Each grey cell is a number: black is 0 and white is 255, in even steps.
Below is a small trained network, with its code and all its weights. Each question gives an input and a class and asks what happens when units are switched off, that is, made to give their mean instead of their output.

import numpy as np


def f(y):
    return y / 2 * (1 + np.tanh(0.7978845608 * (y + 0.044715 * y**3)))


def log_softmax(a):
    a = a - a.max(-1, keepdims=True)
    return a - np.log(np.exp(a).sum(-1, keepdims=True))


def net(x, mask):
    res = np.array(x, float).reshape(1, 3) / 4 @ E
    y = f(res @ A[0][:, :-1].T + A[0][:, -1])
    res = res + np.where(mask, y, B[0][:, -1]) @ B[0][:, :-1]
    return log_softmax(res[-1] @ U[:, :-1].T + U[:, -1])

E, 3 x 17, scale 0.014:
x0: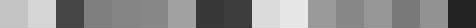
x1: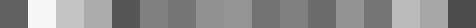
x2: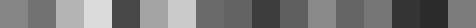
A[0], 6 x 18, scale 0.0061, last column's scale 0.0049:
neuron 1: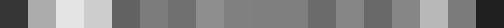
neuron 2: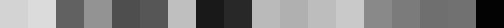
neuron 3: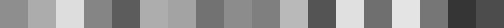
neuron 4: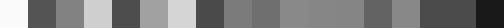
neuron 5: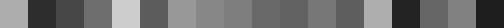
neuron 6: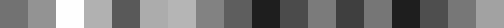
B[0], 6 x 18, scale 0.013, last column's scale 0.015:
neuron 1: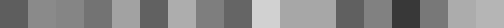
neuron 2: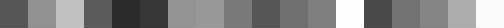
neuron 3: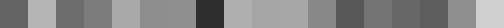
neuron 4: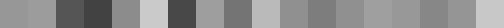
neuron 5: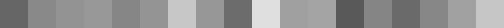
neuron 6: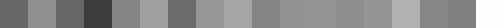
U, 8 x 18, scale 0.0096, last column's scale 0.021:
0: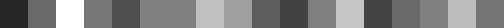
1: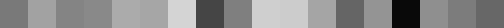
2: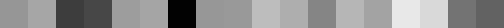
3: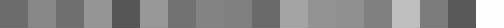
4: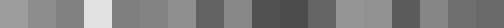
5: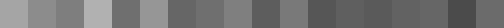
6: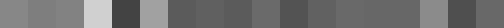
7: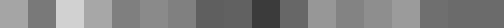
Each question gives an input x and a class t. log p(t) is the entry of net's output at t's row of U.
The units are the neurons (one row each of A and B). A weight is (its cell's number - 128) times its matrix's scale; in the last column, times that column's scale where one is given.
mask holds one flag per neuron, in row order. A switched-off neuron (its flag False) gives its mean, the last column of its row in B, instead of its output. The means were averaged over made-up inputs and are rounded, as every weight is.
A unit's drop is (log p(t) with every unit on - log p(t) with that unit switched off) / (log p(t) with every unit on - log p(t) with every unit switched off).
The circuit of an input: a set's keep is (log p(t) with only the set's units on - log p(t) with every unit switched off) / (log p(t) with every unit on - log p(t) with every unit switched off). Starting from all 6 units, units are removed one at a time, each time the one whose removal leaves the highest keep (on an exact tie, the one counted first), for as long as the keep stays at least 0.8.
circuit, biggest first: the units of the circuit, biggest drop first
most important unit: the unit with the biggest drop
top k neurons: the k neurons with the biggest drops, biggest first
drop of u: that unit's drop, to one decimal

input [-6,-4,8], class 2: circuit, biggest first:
neuron 6; neuron 2
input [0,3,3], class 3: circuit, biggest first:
neuron 5; neuron 2
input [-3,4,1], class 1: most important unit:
neuron 2
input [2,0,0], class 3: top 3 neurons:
neuron 2; neuron 1; neuron 5
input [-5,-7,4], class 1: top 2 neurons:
neuron 2; neuron 5
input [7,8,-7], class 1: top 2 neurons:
neuron 3; neuron 6
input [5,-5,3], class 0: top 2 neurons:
neuron 2; neuron 3
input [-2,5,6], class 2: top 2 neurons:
neuron 6; neuron 5
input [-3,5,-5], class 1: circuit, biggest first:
neuron 2; neuron 6; neuron 1
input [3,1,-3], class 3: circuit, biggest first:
neuron 4; neuron 6; neuron 1
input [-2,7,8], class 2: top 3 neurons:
neuron 6; neuron 4; neuron 5
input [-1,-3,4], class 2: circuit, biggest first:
neuron 2; neuron 6; neuron 1
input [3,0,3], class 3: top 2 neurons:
neuron 4; neuron 1
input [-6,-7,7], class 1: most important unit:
neuron 5
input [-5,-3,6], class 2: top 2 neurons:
neuron 6; neuron 2
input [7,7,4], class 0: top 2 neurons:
neuron 2; neuron 5
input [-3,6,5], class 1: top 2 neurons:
neuron 1; neuron 2
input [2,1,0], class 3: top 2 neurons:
neuron 2; neuron 1
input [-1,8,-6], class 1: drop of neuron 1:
0.1
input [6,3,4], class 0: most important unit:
neuron 2
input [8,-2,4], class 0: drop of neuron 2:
1.0
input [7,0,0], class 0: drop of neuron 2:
0.8
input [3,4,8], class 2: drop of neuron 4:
0.4
